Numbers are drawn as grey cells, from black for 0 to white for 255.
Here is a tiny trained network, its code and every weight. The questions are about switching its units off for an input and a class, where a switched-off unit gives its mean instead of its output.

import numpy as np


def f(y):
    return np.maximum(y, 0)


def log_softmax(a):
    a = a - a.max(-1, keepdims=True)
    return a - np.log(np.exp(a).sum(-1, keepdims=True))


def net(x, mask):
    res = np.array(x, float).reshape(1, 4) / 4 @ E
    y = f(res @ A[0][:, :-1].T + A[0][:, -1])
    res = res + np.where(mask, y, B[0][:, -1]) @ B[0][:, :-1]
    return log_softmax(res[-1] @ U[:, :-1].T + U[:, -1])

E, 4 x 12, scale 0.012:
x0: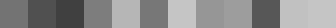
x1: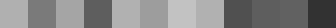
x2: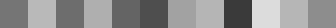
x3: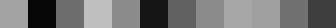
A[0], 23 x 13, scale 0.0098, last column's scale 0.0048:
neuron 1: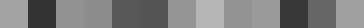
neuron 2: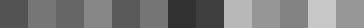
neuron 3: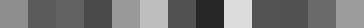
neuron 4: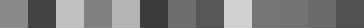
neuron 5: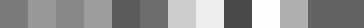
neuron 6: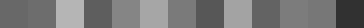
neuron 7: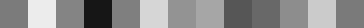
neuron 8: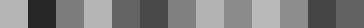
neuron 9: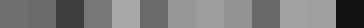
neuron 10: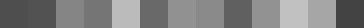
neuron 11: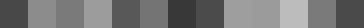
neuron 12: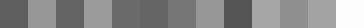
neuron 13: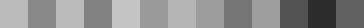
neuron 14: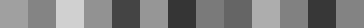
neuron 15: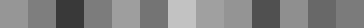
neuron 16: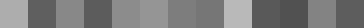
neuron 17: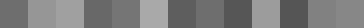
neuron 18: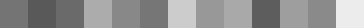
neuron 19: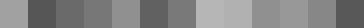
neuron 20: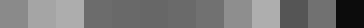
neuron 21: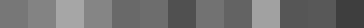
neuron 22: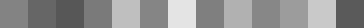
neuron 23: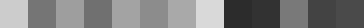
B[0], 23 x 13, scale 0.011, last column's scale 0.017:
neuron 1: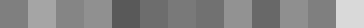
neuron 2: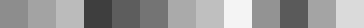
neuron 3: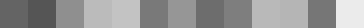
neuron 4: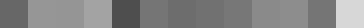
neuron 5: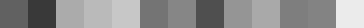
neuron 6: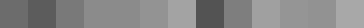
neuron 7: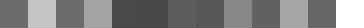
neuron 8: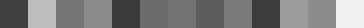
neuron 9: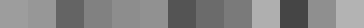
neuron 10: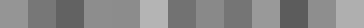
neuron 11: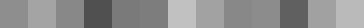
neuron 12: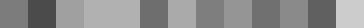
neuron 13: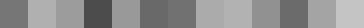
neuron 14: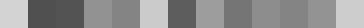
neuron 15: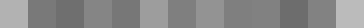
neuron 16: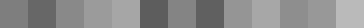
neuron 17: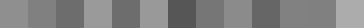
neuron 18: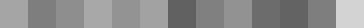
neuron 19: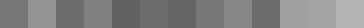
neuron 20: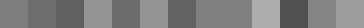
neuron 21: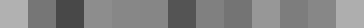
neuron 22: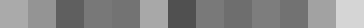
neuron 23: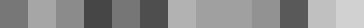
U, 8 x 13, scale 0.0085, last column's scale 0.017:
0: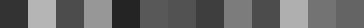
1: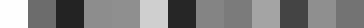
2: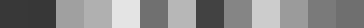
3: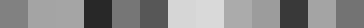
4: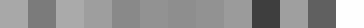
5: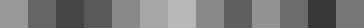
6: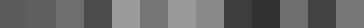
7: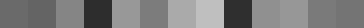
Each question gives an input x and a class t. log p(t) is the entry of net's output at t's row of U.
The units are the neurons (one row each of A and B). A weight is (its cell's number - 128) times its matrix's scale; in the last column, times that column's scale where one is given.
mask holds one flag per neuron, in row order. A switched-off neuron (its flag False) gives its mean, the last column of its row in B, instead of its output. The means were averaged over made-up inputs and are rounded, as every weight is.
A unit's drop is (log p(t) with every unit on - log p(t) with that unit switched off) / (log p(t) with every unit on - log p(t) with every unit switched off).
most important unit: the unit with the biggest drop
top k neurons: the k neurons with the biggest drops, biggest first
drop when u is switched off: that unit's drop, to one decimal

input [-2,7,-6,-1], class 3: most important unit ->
neuron 23
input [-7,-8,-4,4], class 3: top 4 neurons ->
(neuron 2; neuron 11; neuron 22; neuron 18)
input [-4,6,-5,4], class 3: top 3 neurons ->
(neuron 23; neuron 13; neuron 5)
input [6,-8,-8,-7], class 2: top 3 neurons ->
(neuron 3; neuron 8; neuron 6)
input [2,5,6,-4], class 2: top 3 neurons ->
(neuron 5; neuron 2; neuron 8)
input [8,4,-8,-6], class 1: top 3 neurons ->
(neuron 22; neuron 5; neuron 15)
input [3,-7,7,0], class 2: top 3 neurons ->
(neuron 5; neuron 12; neuron 23)
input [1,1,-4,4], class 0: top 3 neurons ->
(neuron 5; neuron 12; neuron 4)
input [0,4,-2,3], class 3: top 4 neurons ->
(neuron 7; neuron 23; neuron 13; neuron 5)
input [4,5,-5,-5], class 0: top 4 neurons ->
(neuron 7; neuron 5; neuron 2; neuron 12)
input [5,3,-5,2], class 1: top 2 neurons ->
(neuron 5; neuron 22)
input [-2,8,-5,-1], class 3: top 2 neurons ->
(neuron 23; neuron 13)
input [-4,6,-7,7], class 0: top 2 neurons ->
(neuron 8; neuron 1)
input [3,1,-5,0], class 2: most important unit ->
neuron 3
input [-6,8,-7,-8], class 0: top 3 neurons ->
(neuron 7; neuron 2; neuron 17)
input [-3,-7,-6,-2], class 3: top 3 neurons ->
(neuron 2; neuron 5; neuron 11)
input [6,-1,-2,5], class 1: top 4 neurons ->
(neuron 7; neuron 18; neuron 9; neuron 22)
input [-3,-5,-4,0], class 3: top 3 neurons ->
(neuron 2; neuron 5; neuron 11)
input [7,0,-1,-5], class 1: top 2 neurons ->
(neuron 8; neuron 22)
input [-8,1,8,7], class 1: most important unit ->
neuron 14
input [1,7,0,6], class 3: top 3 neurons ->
(neuron 23; neuron 13; neuron 7)
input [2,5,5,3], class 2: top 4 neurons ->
(neuron 5; neuron 2; neuron 11; neuron 7)
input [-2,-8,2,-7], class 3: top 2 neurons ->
(neuron 2; neuron 11)
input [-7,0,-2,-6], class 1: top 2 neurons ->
(neuron 14; neuron 8)
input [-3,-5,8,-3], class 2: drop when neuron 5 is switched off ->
0.2
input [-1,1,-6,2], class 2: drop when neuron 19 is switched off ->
0.0
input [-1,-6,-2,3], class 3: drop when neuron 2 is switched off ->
0.2
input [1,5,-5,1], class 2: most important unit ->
neuron 3
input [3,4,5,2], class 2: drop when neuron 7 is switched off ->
0.1
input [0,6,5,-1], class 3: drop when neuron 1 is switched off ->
-0.1
